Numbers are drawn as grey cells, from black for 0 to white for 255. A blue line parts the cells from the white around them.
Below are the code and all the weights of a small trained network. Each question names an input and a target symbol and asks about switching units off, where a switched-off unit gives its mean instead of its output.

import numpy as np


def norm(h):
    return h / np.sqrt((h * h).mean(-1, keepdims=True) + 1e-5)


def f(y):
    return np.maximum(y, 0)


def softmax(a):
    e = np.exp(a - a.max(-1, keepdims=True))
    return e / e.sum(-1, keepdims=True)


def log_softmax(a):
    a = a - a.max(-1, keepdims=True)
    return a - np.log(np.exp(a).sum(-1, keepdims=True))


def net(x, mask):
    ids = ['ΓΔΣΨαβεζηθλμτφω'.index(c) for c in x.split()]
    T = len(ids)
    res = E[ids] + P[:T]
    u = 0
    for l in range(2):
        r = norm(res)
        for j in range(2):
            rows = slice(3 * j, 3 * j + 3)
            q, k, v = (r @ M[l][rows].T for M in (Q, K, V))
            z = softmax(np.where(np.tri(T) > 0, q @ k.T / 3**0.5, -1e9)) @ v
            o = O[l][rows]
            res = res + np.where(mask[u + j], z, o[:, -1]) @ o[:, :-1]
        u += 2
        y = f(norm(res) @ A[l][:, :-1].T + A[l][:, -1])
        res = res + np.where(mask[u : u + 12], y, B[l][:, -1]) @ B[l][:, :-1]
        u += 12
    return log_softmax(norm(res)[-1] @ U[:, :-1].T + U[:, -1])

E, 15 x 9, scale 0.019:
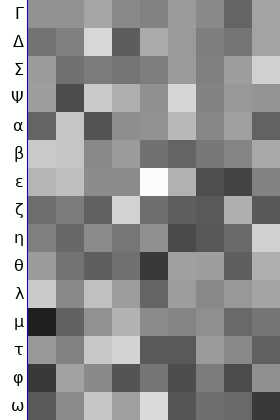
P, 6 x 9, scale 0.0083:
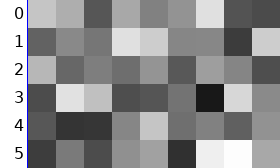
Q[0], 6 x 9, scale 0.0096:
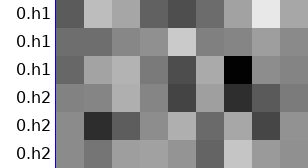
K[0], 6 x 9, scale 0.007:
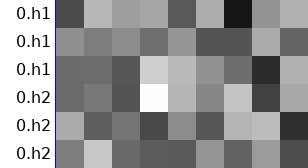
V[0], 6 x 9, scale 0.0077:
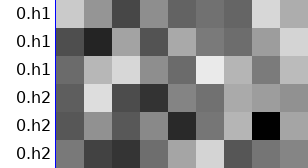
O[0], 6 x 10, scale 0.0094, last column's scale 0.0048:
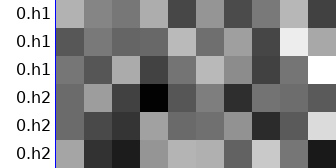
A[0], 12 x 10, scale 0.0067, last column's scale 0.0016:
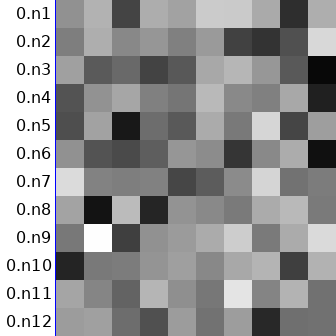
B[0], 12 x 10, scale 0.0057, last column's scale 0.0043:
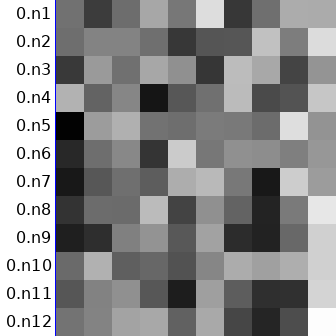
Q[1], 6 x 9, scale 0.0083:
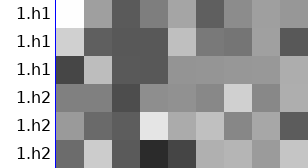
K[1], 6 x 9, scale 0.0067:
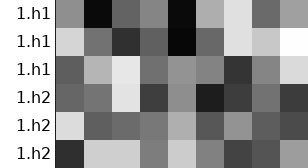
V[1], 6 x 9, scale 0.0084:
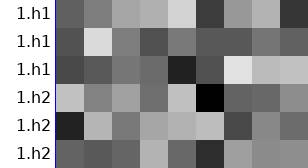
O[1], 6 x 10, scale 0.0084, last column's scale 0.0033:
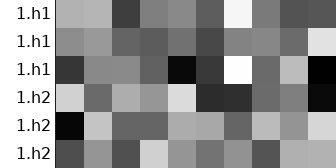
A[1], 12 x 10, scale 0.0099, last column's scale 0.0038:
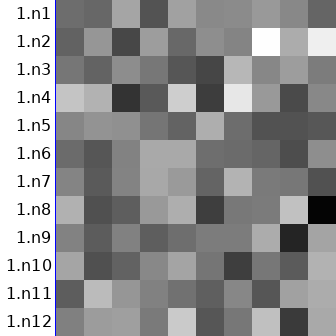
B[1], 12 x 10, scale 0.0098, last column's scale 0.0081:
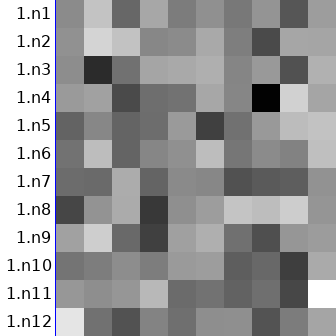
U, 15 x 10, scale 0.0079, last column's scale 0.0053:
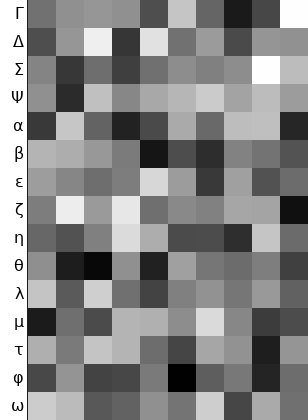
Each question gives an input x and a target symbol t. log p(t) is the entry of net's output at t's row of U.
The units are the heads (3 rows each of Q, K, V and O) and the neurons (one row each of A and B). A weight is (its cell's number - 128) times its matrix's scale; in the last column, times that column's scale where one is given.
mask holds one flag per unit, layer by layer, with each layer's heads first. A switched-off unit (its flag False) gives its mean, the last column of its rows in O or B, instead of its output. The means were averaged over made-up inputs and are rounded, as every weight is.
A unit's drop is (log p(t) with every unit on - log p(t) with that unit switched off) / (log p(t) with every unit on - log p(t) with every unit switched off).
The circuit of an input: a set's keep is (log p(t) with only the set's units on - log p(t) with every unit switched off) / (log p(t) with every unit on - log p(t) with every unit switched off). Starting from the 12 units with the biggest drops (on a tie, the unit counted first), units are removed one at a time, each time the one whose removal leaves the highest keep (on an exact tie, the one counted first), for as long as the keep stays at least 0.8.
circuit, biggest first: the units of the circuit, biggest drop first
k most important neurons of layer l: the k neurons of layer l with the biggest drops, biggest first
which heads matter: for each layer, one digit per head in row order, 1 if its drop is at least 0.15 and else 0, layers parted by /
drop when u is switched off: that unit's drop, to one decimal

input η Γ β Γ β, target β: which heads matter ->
11 / 00
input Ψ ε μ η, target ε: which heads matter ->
00 / 10
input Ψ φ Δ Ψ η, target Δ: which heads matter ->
11 / 00
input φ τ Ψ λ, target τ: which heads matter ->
01 / 00
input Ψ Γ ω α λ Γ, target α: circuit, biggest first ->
[0.h2]
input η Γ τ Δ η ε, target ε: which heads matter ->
01 / 10
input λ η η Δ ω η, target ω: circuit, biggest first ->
[1.h1, 1.n4]
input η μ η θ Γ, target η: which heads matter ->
10 / 00
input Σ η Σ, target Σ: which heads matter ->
11 / 00
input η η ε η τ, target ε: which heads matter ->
00 / 10
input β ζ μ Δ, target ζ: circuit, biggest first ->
[0.h1, 0.h2]
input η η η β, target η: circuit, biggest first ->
[0.h1, 1.h2]
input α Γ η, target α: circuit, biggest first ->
[1.h2, 0.h2]
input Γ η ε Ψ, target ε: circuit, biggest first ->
[1.h1]
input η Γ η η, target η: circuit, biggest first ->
[0.h2, 1.h2]
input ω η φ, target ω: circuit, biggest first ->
[1.h1, 1.n4, 0.h1]
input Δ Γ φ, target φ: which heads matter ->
01 / 00
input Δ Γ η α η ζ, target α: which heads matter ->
01 / 00
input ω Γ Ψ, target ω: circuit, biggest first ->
[1.h1, 0.h1, 1.n4]
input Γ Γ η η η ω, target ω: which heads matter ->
01 / 10
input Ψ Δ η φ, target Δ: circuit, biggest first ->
[0.h1]
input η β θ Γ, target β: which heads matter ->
10 / 00
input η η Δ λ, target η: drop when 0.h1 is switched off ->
0.3
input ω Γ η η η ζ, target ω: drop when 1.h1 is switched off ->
0.7
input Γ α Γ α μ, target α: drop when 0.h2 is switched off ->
0.2
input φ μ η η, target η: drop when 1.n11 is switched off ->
0.2
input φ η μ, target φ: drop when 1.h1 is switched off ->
0.1
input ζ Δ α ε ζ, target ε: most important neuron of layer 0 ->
[0.n5]
